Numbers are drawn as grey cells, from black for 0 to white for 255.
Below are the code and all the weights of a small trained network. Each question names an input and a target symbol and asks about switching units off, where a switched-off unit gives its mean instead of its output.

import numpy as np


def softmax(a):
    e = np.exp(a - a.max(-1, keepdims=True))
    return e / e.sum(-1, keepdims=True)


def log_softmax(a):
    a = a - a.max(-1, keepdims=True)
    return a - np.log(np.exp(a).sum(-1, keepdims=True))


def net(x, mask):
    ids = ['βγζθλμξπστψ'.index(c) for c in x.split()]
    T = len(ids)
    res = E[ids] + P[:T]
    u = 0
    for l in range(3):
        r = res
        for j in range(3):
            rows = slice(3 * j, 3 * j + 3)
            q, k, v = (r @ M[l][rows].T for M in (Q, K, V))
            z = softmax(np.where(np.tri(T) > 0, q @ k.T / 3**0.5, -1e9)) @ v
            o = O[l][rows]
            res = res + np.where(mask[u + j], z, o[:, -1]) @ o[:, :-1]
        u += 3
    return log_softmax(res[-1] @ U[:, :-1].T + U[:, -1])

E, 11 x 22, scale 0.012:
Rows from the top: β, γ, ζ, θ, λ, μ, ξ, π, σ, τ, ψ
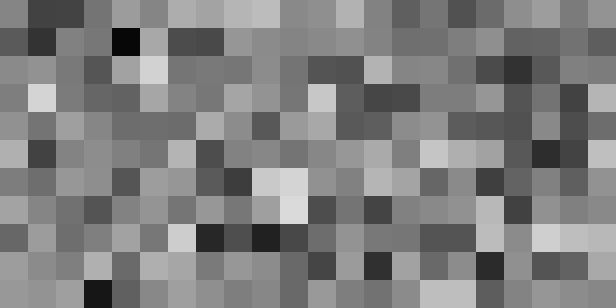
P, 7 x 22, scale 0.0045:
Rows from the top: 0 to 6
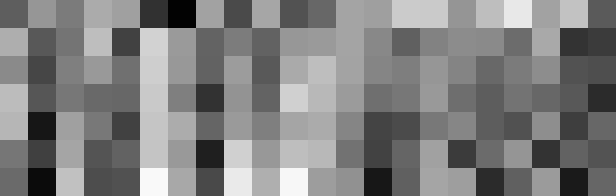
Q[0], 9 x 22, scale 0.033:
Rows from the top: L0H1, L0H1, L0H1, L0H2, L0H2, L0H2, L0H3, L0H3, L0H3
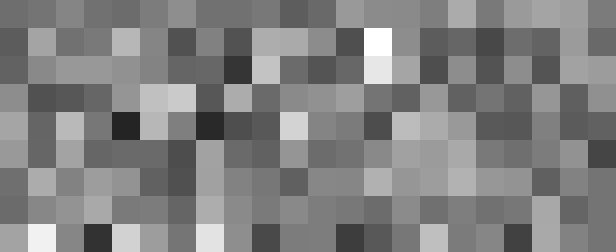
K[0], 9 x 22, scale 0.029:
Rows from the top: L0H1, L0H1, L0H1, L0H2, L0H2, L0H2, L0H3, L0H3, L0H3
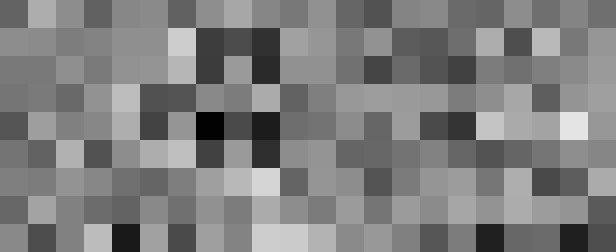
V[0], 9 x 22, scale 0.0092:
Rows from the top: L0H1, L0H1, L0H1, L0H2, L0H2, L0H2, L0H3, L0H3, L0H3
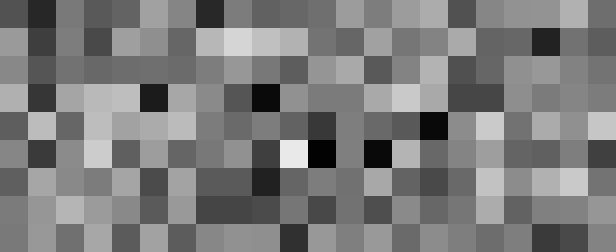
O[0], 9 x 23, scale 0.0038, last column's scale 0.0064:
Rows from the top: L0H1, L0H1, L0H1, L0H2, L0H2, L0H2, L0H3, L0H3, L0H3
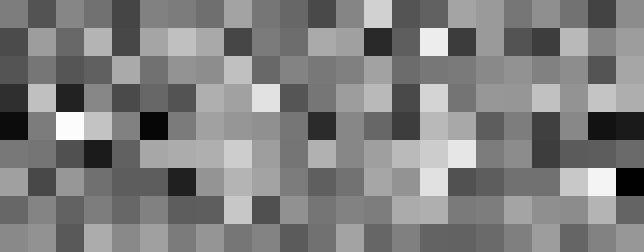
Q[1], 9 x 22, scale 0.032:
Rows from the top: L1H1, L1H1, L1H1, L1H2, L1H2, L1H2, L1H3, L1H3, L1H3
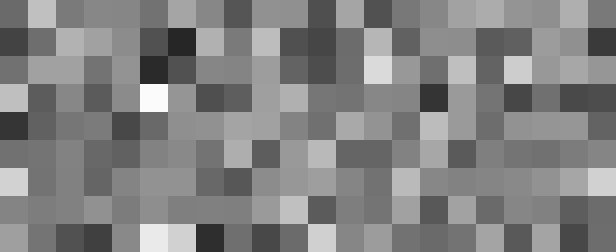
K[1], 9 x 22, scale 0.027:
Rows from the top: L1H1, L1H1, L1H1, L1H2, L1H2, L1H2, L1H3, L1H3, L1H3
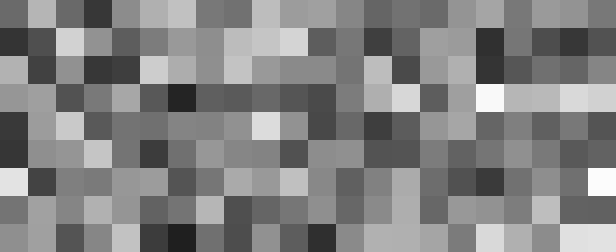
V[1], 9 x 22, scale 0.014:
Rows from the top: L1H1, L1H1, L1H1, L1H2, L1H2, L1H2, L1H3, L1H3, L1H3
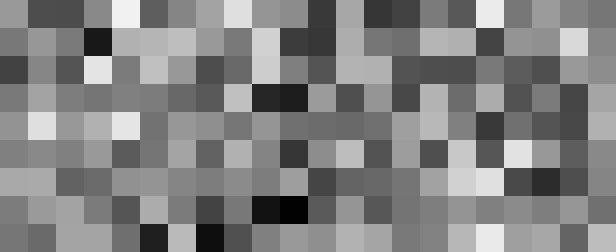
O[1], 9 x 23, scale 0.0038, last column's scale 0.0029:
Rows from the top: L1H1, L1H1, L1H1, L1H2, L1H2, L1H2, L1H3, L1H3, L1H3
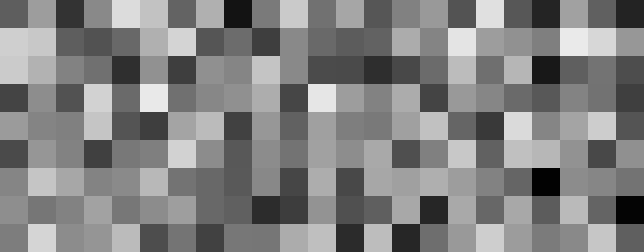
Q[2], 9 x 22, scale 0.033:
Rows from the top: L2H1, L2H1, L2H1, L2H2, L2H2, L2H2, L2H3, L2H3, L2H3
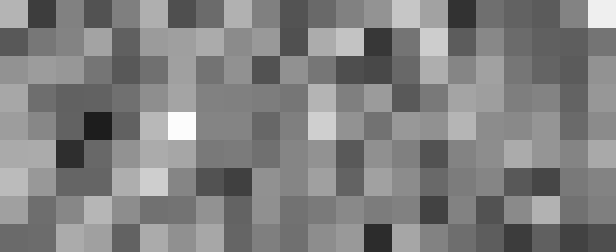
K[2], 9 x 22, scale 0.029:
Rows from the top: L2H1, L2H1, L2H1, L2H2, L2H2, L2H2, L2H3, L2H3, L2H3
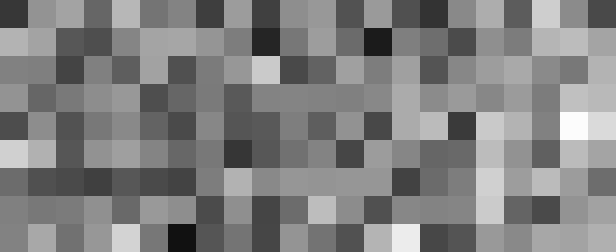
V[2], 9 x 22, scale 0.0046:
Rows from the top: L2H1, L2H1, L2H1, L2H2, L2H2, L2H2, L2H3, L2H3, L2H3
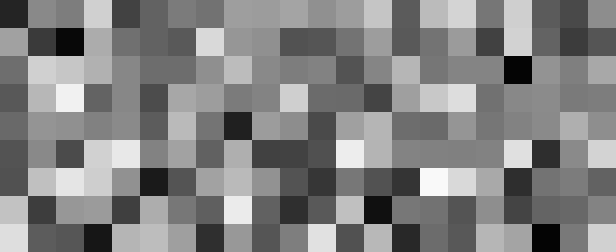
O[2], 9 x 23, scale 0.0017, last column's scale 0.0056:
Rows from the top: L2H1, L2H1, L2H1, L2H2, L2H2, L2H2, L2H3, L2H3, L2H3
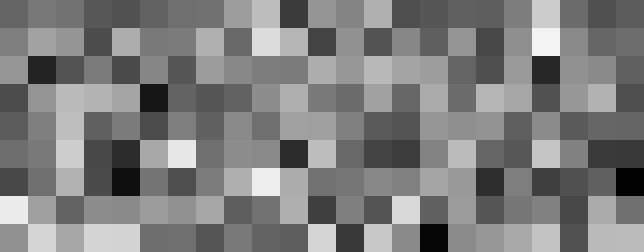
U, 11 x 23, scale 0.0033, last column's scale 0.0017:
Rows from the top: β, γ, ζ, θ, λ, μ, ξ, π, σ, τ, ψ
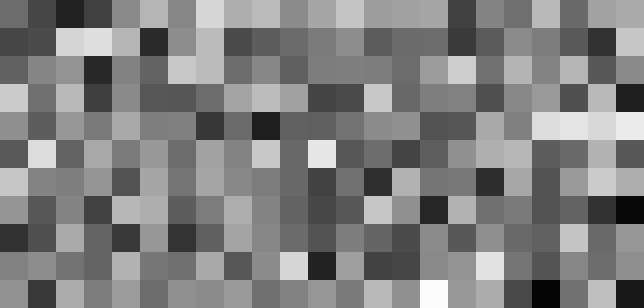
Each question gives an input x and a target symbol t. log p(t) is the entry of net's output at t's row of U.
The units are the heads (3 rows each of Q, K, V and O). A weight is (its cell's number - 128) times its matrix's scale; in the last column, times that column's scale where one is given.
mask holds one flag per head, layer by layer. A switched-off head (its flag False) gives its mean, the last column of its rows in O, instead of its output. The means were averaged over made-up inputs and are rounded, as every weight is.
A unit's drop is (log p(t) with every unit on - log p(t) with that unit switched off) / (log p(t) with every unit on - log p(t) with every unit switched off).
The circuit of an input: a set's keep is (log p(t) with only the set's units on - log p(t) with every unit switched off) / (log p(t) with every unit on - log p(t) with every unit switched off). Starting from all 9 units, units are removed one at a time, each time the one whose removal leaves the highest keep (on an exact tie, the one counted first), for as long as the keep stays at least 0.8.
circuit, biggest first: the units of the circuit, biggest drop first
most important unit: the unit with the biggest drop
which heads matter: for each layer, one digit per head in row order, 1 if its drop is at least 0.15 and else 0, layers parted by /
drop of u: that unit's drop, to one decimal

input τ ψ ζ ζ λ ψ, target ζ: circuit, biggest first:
(L1H2; L0H2)
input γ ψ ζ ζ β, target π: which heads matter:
000 / 010 / 000
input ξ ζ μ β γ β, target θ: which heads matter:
000 / 100 / 000
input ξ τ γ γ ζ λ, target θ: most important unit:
L1H1
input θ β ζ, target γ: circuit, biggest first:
(L0H2; L1H1)
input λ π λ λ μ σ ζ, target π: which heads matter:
100 / 010 / 000
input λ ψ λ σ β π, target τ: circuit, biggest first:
(L0H2; L1H1)
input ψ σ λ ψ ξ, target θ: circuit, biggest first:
(L0H1; L0H3)
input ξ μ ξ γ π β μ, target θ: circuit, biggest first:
(L1H1; L1H2)
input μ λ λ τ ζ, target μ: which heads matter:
000 / 001 / 000
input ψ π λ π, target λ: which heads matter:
000 / 100 / 000
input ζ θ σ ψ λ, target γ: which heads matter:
010 / 100 / 000
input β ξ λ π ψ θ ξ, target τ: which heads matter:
000 / 100 / 000
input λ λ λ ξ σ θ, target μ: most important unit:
L1H2
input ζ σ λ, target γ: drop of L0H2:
1.5
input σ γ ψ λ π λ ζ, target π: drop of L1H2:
0.3
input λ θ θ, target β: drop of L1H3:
0.2
